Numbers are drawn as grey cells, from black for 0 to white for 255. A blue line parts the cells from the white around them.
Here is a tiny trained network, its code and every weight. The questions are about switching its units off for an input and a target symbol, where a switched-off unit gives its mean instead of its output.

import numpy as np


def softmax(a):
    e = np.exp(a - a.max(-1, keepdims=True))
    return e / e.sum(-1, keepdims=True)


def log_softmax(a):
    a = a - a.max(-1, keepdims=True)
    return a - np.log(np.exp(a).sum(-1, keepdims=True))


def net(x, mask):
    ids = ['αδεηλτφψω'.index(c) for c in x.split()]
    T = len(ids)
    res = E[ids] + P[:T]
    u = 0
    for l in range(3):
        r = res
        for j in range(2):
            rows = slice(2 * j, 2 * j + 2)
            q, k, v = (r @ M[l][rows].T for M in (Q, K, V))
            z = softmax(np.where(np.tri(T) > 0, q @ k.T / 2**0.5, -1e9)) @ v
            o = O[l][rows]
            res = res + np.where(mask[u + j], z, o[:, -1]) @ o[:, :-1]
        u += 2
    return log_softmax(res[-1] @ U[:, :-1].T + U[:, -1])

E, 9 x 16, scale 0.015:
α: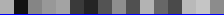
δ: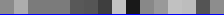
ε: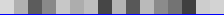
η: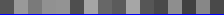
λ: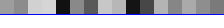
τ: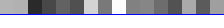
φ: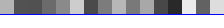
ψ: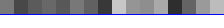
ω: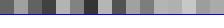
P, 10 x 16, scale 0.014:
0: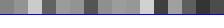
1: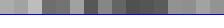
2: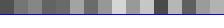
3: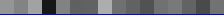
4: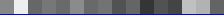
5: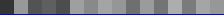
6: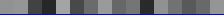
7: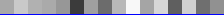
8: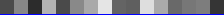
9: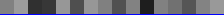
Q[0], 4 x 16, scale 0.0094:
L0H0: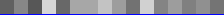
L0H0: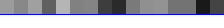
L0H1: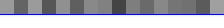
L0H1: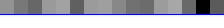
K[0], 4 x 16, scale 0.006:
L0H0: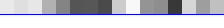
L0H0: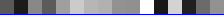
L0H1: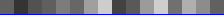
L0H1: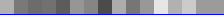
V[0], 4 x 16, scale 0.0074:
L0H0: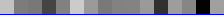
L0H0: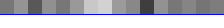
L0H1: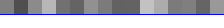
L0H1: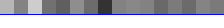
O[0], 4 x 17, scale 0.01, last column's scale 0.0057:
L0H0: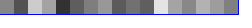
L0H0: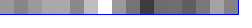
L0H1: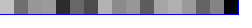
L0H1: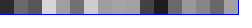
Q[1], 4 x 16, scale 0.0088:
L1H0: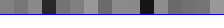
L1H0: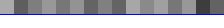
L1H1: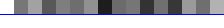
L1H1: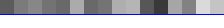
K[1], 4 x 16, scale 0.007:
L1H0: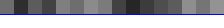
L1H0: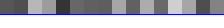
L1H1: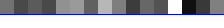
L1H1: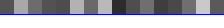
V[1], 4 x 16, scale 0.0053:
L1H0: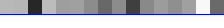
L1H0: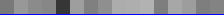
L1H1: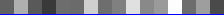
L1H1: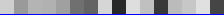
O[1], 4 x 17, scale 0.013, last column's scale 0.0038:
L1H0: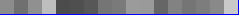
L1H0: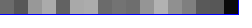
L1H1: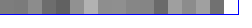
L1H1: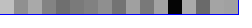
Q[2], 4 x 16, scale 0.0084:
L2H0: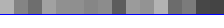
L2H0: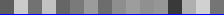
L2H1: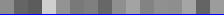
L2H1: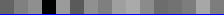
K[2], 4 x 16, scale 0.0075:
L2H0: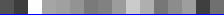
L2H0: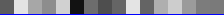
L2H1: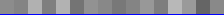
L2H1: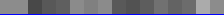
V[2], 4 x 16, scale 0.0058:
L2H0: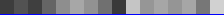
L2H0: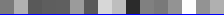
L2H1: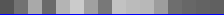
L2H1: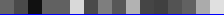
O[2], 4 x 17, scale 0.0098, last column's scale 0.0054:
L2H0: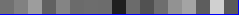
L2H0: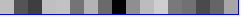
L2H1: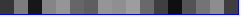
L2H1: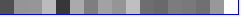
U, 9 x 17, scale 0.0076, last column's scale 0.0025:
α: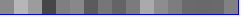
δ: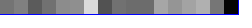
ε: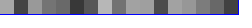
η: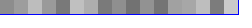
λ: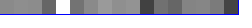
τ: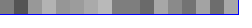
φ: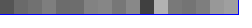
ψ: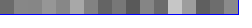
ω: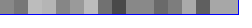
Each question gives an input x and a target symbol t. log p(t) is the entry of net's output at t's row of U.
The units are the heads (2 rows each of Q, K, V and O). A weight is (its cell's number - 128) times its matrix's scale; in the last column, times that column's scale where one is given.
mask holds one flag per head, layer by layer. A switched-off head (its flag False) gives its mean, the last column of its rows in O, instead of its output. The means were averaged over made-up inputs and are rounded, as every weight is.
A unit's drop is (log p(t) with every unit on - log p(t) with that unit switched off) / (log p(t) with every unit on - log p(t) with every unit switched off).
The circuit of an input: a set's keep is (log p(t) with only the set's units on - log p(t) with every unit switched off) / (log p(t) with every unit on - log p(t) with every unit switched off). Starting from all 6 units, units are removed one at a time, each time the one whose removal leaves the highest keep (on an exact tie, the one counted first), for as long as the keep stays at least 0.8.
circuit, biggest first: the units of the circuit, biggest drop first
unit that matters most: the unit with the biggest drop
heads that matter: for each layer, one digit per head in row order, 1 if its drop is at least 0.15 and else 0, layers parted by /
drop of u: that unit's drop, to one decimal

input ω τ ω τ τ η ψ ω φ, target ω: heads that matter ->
00 / 01 / 10
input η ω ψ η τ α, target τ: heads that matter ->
10 / 01 / 10
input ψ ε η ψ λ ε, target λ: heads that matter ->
10 / 01 / 00
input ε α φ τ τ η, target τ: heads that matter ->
10 / 00 / 10
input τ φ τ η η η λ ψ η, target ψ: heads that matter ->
10 / 01 / 00
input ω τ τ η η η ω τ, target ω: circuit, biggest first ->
L2H0, L2H1
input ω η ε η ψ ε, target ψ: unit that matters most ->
L1H1
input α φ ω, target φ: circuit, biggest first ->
L1H1, L0H0
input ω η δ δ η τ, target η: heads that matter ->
00 / 10 / 11
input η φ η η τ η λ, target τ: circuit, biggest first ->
L2H0, L0H0
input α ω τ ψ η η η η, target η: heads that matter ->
00 / 00 / 11
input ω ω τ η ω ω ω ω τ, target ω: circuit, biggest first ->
L2H0, L1H1
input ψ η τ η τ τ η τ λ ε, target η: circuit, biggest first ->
L2H1, L1H0, L2H0
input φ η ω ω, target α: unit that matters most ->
L0H1
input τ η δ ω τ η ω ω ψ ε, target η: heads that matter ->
01 / 11 / 01
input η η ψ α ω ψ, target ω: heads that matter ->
00 / 00 / 10
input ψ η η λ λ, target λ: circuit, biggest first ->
L0H0, L2H1
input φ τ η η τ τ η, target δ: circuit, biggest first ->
L2H0, L1H1
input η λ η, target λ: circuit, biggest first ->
L1H1, L0H0
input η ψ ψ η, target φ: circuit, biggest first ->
L0H0, L2H1
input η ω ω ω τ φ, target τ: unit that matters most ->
L0H0
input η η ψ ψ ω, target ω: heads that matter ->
00 / 00 / 10
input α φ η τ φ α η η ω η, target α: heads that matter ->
01 / 00 / 00
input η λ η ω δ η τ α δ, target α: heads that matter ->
10 / 01 / 00
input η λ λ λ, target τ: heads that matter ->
00 / 00 / 10
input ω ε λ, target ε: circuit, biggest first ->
L1H0, L2H1
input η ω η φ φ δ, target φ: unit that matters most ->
L1H1
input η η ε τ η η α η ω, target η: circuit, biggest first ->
L2H0, L1H1
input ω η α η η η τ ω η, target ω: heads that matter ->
00 / 01 / 10
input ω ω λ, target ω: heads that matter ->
00 / 01 / 10
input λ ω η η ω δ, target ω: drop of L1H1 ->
0.3
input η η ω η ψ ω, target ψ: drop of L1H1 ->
0.7
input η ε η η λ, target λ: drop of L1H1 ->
0.2
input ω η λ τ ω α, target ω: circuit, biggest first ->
L2H0
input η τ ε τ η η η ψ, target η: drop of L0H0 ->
-0.1
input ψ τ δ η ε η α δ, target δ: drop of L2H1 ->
0.9
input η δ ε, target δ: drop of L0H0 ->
0.4
